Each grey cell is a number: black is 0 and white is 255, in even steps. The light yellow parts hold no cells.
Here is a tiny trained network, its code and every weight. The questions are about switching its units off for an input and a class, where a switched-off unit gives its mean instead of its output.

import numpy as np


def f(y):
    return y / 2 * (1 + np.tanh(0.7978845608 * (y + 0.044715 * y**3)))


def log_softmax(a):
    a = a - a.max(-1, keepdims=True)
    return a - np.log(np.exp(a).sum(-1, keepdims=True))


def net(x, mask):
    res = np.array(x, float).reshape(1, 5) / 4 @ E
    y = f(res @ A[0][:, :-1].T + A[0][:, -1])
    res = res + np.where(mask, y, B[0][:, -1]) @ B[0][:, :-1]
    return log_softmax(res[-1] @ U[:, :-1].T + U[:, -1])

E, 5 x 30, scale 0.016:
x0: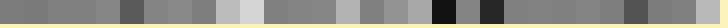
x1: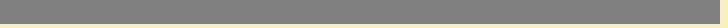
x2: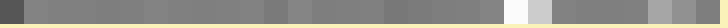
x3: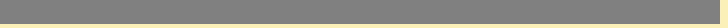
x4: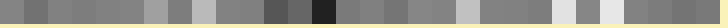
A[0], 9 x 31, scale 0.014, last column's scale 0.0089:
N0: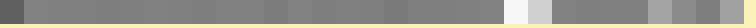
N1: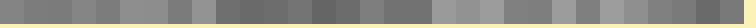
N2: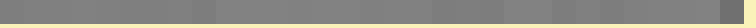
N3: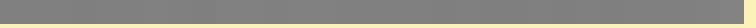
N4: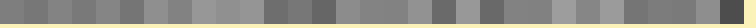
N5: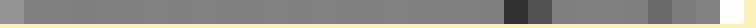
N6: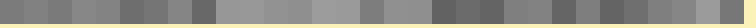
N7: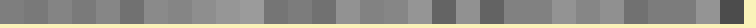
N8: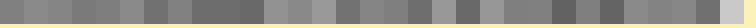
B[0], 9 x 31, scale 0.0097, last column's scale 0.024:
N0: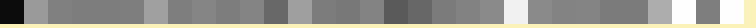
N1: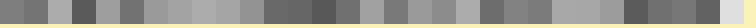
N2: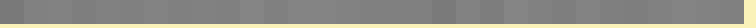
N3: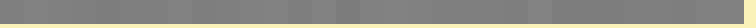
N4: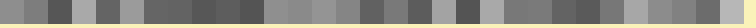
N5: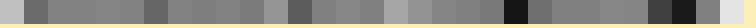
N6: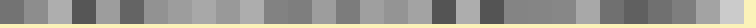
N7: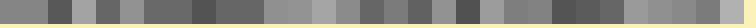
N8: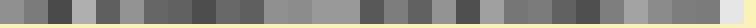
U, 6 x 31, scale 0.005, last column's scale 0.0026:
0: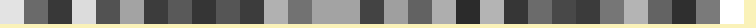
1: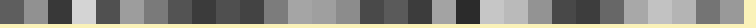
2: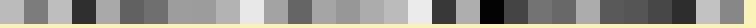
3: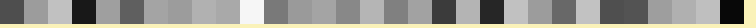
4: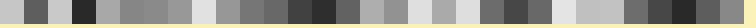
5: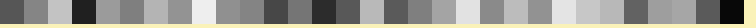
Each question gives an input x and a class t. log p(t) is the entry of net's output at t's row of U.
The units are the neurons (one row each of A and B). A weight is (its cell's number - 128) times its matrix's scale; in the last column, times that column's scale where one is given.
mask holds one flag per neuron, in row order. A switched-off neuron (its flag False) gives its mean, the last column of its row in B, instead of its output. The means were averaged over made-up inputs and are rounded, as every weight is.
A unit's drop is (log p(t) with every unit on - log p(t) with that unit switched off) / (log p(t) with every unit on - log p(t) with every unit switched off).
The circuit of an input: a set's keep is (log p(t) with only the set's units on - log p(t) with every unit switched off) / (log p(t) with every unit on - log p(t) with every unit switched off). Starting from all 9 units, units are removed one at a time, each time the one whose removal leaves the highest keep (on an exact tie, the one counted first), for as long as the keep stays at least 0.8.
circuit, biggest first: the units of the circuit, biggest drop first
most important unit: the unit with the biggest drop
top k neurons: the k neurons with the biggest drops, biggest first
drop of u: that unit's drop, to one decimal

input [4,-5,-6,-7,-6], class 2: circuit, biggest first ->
N6
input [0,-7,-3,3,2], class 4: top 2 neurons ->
N8; N7
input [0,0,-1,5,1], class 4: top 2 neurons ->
N8; N0
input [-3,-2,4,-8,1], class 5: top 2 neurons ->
N4; N7
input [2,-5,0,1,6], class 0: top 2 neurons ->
N0; N4
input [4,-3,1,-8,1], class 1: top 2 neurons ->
N1; N7
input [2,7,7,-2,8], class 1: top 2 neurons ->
N4; N7
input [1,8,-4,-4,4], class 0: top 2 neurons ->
N4; N6
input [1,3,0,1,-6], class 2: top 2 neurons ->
N6; N0
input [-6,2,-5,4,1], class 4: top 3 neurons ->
N1; N4; N7
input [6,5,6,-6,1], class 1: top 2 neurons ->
N7; N4
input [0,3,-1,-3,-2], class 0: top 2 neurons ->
N1; N0
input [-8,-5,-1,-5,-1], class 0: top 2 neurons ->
N8; N0
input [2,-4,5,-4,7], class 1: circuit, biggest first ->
N4
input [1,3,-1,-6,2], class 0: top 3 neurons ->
N0; N1; N6
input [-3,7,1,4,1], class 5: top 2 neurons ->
N5; N4
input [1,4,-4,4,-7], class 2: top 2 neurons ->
N6; N4
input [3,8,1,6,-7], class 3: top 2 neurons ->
N6; N5
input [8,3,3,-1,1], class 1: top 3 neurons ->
N7; N4; N1
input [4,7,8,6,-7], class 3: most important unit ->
N6
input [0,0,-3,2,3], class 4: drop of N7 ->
0.1
